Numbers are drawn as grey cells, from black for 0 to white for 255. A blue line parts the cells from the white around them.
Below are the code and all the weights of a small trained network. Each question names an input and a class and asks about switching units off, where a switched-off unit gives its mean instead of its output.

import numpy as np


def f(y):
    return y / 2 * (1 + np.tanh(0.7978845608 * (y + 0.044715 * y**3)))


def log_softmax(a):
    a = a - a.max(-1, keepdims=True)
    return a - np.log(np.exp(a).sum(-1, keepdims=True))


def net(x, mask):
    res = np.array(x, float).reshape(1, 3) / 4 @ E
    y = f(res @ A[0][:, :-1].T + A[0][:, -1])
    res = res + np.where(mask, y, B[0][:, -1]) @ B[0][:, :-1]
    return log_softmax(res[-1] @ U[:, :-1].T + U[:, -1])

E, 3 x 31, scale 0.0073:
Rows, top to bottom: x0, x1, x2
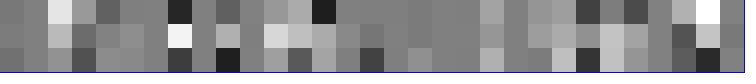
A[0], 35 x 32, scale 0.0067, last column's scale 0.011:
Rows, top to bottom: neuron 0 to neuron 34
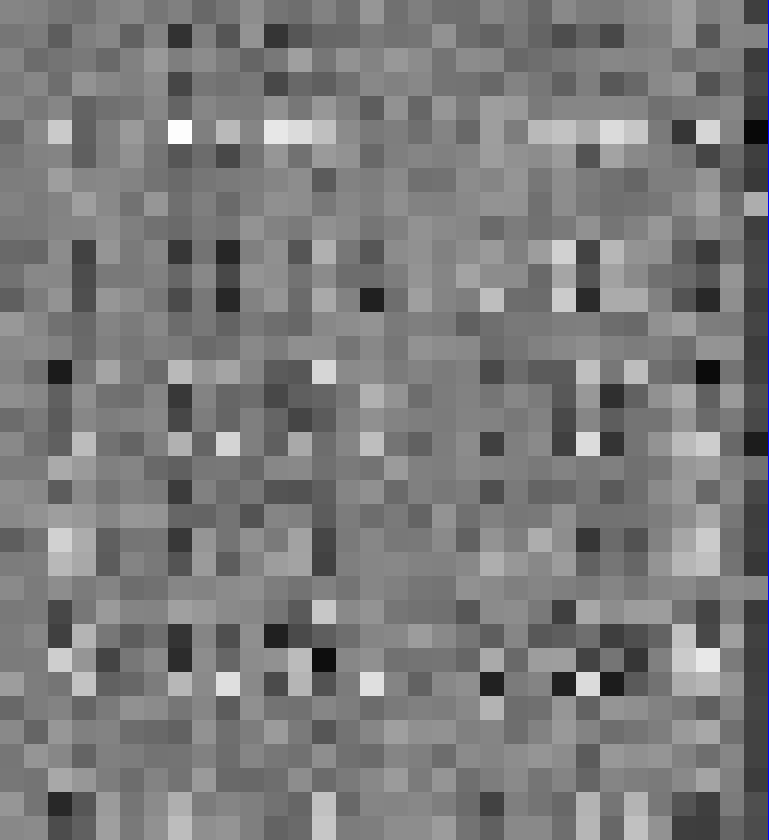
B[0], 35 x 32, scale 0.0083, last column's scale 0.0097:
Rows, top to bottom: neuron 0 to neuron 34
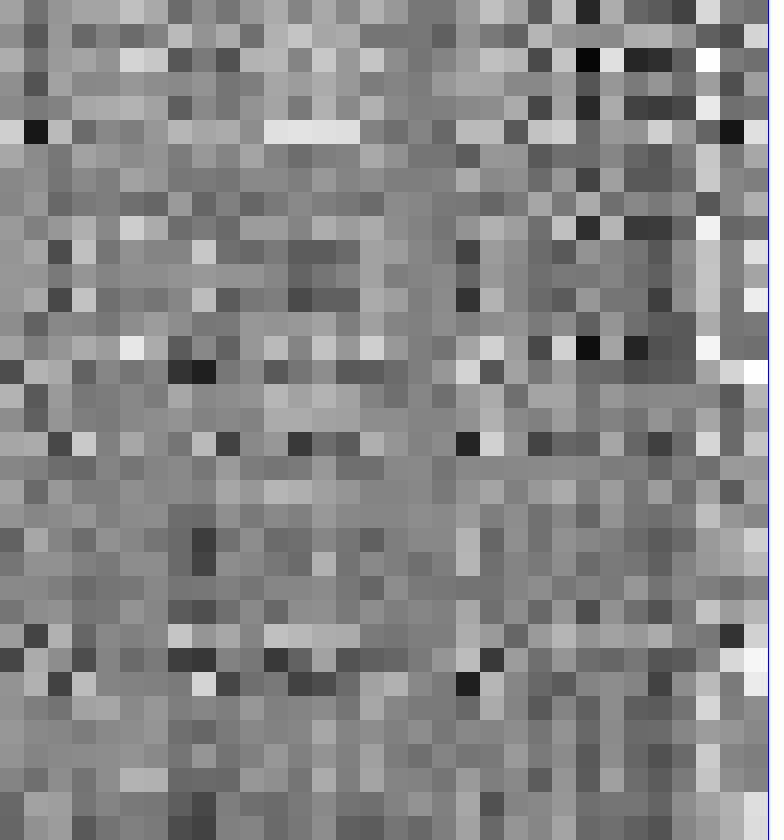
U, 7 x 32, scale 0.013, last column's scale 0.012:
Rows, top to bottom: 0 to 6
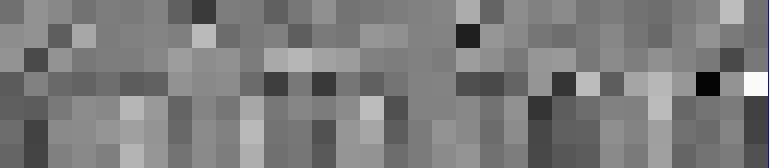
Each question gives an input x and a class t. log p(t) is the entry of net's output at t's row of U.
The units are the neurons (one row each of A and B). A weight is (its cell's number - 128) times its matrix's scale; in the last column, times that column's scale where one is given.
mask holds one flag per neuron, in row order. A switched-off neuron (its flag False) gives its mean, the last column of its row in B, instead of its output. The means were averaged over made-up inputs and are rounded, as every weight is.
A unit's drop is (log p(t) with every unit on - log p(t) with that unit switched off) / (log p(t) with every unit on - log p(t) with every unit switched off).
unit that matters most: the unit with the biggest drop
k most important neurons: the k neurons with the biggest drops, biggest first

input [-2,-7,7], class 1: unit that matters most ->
neuron 12
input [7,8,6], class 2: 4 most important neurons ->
(neuron 5; neuron 15; neuron 34; neuron 33)
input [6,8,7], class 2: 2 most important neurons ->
(neuron 5; neuron 28)
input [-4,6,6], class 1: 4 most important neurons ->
(neuron 12; neuron 10; neuron 26; neuron 1)
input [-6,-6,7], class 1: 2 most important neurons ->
(neuron 12; neuron 10)
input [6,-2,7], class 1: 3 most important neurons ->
(neuron 12; neuron 10; neuron 15)
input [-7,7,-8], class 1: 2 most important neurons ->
(neuron 28; neuron 18)
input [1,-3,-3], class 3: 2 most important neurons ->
(neuron 5; neuron 12)
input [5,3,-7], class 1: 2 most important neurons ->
(neuron 28; neuron 18)
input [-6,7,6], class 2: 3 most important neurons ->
(neuron 5; neuron 27; neuron 28)
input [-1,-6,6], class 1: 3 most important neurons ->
(neuron 12; neuron 10; neuron 5)
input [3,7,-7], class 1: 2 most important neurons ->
(neuron 28; neuron 18)
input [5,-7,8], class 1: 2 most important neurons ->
(neuron 12; neuron 10)
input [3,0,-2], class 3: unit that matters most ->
neuron 15
